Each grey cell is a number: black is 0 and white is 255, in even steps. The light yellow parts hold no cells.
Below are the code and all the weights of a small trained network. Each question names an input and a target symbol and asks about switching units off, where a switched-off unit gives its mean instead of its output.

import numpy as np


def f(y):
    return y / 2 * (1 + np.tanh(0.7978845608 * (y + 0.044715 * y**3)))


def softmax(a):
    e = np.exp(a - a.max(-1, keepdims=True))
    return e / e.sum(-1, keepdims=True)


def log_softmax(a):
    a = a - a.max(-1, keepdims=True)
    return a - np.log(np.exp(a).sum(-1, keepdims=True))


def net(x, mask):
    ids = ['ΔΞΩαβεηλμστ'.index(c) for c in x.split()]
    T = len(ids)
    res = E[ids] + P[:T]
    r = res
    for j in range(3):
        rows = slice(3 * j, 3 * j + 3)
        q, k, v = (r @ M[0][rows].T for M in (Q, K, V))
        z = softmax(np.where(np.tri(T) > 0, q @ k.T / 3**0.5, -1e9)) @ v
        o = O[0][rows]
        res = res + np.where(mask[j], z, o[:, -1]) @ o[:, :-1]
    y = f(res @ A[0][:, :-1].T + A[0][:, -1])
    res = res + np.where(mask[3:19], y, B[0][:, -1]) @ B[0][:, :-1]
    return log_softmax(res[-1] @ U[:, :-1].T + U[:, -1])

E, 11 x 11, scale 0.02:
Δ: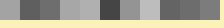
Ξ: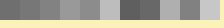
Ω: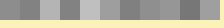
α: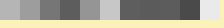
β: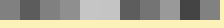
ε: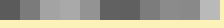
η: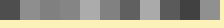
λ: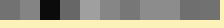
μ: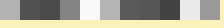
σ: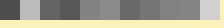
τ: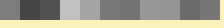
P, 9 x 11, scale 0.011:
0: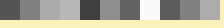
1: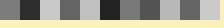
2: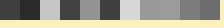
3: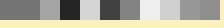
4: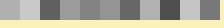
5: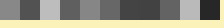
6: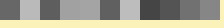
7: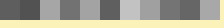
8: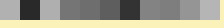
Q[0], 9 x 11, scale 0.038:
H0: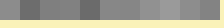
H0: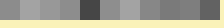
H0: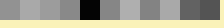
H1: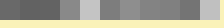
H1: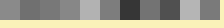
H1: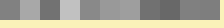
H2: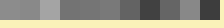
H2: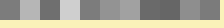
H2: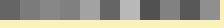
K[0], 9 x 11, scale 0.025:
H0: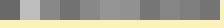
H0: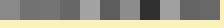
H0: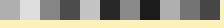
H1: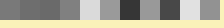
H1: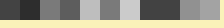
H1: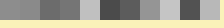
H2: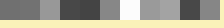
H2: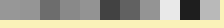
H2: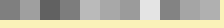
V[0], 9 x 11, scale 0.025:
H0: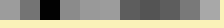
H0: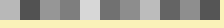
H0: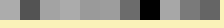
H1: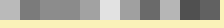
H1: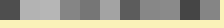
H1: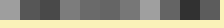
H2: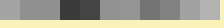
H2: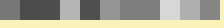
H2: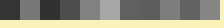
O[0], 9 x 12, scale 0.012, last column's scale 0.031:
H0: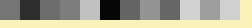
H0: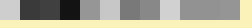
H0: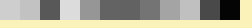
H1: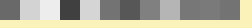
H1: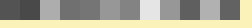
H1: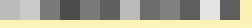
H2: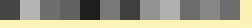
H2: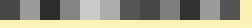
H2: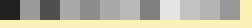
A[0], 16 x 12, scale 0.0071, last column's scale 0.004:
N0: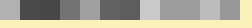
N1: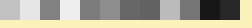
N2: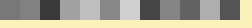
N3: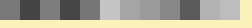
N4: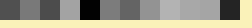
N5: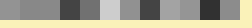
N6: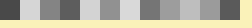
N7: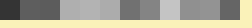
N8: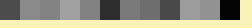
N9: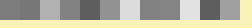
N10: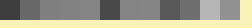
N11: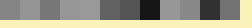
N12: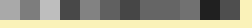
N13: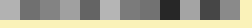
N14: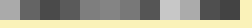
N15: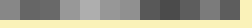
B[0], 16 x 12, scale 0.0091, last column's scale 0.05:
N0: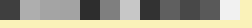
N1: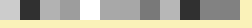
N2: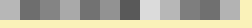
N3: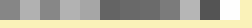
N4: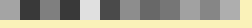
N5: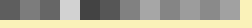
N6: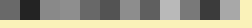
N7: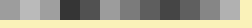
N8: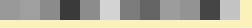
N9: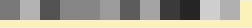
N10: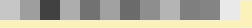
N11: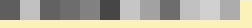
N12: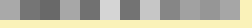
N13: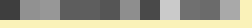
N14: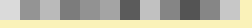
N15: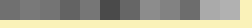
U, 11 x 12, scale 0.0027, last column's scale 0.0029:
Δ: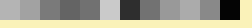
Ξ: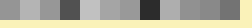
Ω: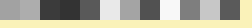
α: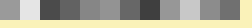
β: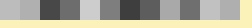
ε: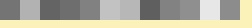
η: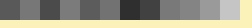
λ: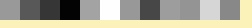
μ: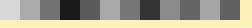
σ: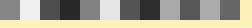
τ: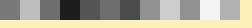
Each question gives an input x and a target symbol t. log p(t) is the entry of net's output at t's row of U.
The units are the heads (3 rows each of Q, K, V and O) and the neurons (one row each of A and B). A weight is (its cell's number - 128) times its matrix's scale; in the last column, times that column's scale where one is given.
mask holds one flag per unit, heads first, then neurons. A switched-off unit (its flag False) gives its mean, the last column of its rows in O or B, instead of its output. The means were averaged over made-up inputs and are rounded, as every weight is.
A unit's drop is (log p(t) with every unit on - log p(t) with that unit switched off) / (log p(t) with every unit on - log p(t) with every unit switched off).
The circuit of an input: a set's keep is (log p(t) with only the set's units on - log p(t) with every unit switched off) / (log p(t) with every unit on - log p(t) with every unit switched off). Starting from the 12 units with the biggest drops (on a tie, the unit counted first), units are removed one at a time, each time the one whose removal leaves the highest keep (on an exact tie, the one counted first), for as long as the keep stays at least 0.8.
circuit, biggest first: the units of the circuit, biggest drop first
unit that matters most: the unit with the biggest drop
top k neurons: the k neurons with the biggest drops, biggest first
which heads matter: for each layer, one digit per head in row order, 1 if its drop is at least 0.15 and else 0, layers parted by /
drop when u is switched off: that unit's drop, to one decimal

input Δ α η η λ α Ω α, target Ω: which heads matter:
011
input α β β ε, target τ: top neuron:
[N3]
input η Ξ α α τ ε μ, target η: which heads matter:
110
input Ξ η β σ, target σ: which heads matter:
001
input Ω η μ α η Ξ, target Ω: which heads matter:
110
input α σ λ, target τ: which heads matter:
011
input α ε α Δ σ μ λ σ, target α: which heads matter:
110
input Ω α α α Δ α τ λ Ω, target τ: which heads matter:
011
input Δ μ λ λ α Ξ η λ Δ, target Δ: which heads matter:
110
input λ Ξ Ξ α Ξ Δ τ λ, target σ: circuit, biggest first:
[H2; N7]
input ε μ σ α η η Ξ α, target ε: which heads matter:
110
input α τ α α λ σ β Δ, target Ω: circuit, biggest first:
[H2; H1; N2]
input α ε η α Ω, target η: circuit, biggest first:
[H1; N14]
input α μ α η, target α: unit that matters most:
H1
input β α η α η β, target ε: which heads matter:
011
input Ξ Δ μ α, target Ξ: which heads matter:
110
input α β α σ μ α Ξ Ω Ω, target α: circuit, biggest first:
[H1; N11]
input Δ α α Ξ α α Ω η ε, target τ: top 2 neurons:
[N5; N8]
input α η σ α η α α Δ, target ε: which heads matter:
011
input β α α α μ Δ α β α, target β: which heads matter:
110
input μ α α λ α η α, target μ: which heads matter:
100
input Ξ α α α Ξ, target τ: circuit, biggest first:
[H2]
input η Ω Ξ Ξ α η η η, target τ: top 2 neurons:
[N0; N8]
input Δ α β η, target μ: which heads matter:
011
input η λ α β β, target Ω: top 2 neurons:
[N2; N6]
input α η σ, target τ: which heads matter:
011
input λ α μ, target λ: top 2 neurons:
[N3; N0]
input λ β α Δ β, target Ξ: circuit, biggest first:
[H1; H2; N6]
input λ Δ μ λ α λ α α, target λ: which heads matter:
110
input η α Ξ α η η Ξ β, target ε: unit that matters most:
H2
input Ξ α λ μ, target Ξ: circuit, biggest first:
[N1; H0; H1]
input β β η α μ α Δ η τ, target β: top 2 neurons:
[N1; N0]
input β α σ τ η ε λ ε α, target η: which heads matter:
011
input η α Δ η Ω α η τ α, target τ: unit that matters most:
H2
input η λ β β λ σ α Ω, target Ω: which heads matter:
011
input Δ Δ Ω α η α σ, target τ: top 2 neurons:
[N5; N8]
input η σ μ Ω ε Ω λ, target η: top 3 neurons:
[N5; N8; N14]
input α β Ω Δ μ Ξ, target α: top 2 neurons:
[N11; N8]
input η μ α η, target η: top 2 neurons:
[N5; N8]
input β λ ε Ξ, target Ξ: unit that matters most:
H1
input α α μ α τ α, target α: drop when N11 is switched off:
0.2
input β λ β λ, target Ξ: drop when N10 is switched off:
0.1
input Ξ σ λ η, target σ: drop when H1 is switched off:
0.1
